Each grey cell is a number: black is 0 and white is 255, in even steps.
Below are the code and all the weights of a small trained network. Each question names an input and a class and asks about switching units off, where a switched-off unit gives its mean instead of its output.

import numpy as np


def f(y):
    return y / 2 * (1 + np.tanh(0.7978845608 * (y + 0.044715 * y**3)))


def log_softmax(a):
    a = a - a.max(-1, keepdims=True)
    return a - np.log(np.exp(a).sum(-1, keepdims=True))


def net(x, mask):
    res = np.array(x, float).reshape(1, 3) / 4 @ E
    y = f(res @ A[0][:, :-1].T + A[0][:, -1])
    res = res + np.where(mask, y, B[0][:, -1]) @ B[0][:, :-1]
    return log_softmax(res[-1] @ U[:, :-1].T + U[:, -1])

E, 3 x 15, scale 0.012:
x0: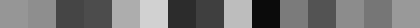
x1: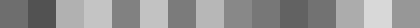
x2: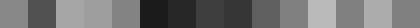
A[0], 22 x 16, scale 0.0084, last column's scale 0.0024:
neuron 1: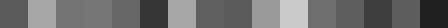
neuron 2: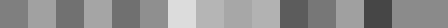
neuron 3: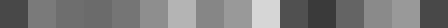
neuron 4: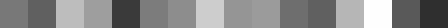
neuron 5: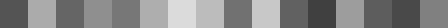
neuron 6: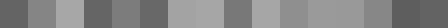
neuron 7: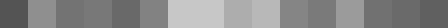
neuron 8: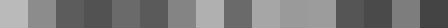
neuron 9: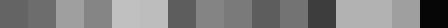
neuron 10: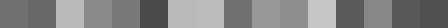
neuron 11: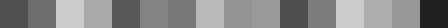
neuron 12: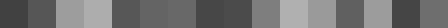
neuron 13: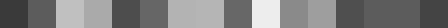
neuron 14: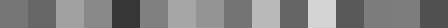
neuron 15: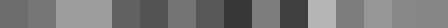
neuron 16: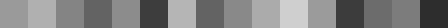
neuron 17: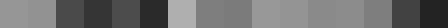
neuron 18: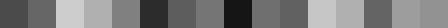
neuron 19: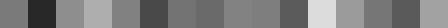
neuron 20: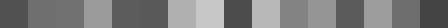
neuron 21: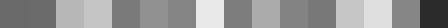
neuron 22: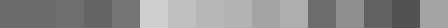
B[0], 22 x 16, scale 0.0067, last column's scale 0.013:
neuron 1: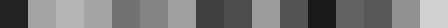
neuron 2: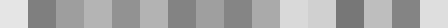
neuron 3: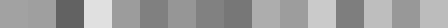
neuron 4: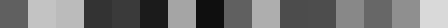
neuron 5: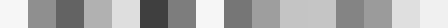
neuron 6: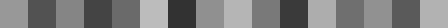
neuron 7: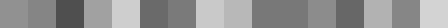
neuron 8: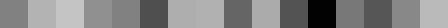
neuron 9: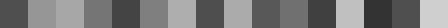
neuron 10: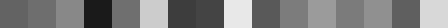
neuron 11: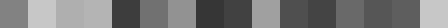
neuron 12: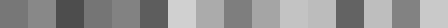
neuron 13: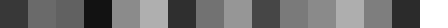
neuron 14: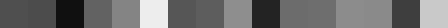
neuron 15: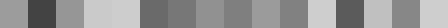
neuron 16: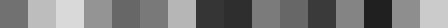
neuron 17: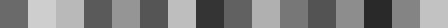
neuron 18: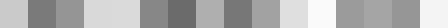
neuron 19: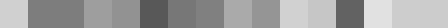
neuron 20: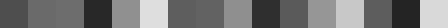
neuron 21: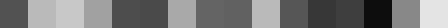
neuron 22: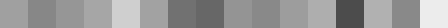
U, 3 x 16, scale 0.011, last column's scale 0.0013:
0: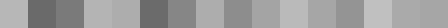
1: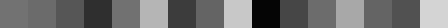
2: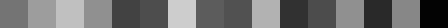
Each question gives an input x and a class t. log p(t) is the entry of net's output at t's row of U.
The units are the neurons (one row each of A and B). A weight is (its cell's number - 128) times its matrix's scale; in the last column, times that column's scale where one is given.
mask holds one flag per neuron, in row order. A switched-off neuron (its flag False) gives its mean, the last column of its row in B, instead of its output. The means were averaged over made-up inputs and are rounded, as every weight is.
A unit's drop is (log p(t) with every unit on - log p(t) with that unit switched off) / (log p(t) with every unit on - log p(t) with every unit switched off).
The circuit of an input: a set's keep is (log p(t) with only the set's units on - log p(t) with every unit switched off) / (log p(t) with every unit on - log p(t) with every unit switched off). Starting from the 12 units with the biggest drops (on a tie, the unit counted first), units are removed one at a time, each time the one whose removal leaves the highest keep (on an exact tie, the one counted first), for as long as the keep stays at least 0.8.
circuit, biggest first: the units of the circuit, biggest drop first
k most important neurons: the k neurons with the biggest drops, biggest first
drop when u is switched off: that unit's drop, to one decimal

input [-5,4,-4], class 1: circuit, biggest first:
neuron 13
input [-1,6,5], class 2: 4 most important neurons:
neuron 21; neuron 4; neuron 11; neuron 5
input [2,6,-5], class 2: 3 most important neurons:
neuron 21; neuron 9; neuron 18
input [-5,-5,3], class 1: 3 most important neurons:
neuron 13; neuron 10; neuron 14
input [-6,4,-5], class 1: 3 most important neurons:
neuron 13; neuron 20; neuron 14
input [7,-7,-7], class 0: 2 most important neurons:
neuron 13; neuron 20
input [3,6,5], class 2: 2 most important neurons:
neuron 9; neuron 5
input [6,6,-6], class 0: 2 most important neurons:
neuron 13; neuron 20
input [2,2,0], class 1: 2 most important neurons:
neuron 21; neuron 16
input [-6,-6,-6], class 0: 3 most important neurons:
neuron 5; neuron 2; neuron 3
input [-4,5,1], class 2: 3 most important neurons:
neuron 21; neuron 4; neuron 11
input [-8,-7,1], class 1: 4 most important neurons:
neuron 13; neuron 10; neuron 14; neuron 20
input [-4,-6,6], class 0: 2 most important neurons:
neuron 18; neuron 19
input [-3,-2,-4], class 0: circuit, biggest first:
neuron 5
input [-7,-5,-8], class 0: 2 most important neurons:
neuron 5; neuron 2
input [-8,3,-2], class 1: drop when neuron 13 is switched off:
0.2
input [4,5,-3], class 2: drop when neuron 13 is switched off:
0.5
